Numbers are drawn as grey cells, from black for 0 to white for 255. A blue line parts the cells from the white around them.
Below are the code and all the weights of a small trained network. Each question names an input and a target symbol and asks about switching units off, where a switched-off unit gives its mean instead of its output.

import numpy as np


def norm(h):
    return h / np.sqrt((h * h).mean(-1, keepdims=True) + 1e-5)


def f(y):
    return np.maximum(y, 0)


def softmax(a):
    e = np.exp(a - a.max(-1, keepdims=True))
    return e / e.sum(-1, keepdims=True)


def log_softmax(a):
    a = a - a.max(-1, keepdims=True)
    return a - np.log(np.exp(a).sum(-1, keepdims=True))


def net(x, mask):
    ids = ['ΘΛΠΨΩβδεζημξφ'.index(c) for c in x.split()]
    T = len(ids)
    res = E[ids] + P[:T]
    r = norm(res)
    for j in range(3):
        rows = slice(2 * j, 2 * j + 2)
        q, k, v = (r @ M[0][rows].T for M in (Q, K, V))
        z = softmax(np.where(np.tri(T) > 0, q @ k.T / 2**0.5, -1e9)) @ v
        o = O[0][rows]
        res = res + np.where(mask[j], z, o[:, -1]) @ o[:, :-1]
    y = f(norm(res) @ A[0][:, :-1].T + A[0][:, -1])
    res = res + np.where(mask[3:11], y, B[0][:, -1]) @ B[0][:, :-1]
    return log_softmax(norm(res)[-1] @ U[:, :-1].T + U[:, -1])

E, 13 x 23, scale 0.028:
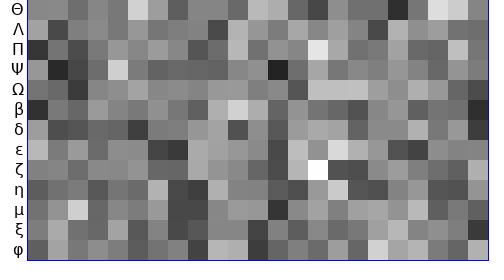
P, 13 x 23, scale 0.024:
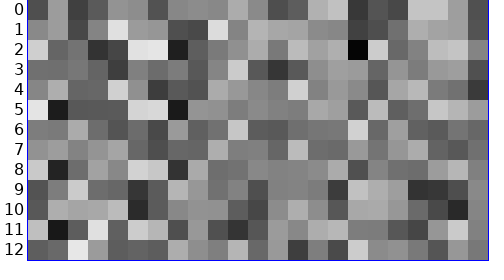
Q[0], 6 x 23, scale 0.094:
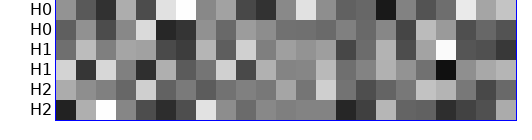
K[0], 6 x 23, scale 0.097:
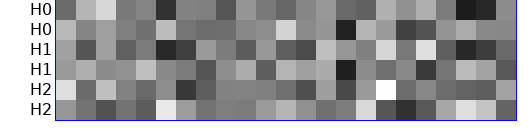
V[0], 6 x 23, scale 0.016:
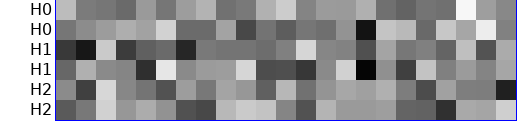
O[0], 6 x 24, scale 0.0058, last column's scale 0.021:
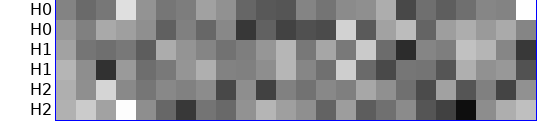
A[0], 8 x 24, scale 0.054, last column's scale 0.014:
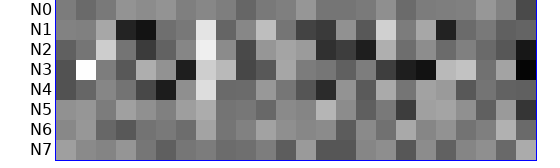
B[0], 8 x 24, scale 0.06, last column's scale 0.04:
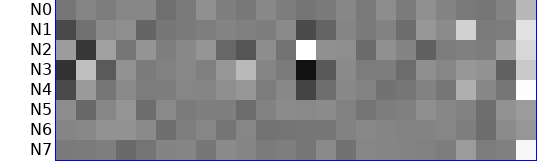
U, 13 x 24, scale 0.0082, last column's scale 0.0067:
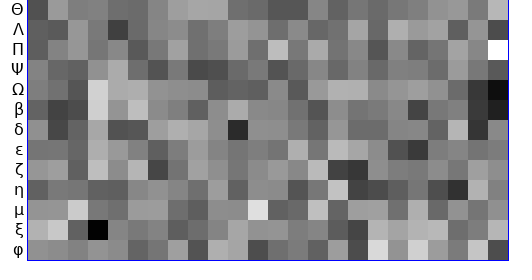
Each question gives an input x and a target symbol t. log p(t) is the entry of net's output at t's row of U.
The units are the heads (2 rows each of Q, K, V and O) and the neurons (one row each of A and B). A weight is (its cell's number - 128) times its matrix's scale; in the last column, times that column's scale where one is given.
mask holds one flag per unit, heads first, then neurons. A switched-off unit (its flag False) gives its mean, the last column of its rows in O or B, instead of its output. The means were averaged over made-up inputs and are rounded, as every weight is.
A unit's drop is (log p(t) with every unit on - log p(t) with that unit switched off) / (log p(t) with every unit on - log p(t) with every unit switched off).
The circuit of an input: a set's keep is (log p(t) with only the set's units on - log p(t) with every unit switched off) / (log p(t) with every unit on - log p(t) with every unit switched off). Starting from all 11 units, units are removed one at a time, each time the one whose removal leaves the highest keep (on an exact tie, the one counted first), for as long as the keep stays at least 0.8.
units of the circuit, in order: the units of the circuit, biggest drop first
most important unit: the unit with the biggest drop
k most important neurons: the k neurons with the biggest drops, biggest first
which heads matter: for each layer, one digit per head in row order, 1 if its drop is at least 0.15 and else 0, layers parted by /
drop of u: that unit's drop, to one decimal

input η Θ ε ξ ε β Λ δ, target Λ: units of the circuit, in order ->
[H1; N5; N4]
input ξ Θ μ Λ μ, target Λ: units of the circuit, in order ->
[H1; N4; N5]
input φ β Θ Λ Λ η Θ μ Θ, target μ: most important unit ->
H0
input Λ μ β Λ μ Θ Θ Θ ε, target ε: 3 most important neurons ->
[N1; N3; N2]
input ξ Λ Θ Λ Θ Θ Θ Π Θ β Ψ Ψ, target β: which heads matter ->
100
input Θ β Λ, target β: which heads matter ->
100
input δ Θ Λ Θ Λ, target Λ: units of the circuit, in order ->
[N4; N5]
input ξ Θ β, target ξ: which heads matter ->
001
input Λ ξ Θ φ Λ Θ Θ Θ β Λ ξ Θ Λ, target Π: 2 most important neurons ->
[N2; N3]
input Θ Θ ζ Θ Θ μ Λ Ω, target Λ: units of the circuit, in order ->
[H1; N4; N5]
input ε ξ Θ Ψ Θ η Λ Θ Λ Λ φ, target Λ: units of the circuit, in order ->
[H1; N5]
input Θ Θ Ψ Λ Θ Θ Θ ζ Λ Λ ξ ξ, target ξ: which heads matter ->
100
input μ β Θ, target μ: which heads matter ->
000
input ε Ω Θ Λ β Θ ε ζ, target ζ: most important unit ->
N1
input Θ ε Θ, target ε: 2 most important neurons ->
[N1; N3]
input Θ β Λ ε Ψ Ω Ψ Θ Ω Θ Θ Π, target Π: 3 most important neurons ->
[N3; N4; N1]
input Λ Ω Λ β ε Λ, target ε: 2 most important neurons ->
[N1; N3]
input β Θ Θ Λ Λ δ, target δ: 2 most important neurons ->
[N4; N3]
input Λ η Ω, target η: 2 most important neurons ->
[N1; N3]
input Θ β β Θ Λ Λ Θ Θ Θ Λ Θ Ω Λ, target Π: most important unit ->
N2
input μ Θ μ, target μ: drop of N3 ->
0.6
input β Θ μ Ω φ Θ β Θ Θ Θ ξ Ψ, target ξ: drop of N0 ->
0.2
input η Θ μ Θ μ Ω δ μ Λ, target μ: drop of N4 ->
0.7
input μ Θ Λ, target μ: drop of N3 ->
0.7
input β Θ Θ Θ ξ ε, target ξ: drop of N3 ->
0.7
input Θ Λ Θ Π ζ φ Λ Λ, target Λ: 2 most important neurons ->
[N2; N7]
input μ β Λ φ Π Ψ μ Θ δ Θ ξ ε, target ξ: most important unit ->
H0
